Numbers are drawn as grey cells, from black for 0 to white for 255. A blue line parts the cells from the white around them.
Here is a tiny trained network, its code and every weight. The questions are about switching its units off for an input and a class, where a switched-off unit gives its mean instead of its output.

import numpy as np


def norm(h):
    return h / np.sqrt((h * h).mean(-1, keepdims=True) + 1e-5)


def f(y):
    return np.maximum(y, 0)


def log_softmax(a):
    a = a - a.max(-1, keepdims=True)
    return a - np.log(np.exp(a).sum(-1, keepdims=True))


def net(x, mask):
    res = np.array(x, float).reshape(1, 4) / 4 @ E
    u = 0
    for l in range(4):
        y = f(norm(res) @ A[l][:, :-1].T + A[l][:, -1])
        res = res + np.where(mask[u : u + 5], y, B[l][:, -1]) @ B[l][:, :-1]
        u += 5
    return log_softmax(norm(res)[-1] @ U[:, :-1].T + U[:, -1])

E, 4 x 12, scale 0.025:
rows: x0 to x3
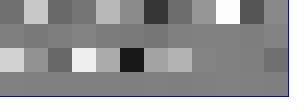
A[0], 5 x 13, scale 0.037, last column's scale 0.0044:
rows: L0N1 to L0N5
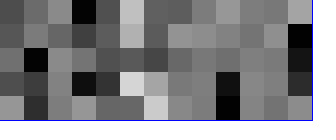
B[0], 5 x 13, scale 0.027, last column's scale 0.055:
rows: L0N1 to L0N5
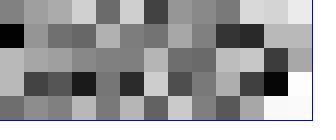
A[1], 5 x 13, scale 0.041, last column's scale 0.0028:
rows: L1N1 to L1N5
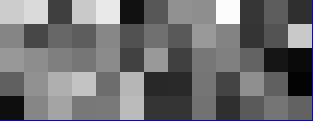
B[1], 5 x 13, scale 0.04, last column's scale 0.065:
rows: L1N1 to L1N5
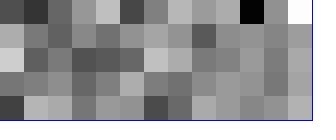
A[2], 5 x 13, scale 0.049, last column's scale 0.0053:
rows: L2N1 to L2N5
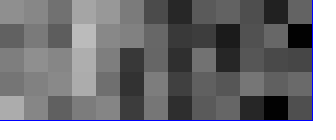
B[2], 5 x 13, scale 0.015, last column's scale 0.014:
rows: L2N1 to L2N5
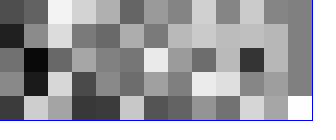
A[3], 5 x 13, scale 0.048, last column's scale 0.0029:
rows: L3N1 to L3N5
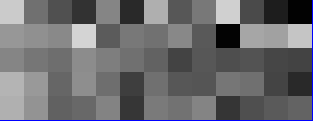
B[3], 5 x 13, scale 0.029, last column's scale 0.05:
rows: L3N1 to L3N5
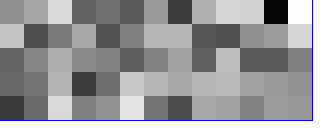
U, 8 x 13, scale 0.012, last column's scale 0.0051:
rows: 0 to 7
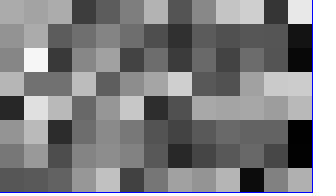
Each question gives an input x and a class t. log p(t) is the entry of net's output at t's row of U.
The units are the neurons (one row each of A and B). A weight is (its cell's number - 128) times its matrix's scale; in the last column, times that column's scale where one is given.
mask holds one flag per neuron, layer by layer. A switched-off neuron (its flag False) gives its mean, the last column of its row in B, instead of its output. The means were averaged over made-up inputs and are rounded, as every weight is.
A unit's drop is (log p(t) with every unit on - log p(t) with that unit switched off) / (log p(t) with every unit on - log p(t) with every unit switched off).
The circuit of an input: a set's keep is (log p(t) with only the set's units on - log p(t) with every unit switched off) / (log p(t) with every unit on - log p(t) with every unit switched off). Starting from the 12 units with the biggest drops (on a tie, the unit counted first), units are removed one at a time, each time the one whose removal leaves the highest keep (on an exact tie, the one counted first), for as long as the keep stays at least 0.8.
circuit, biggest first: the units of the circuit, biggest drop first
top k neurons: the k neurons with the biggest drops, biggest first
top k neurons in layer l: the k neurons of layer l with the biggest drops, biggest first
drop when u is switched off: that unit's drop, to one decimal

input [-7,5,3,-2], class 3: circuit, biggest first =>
L0N5
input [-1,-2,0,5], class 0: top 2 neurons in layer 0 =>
L0N4, L0N1
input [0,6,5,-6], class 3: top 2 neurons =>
L0N4, L1N1
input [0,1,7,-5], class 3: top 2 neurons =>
L0N4, L1N1
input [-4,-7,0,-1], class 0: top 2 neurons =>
L0N4, L0N1
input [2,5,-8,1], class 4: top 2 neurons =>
L0N1, L0N2
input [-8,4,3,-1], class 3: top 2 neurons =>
L0N5, L1N1
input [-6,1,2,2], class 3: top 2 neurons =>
L0N5, L1N1
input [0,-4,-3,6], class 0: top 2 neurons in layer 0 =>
L0N4, L0N5
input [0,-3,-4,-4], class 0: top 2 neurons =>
L0N4, L0N5
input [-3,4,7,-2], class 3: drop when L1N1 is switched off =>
0.2
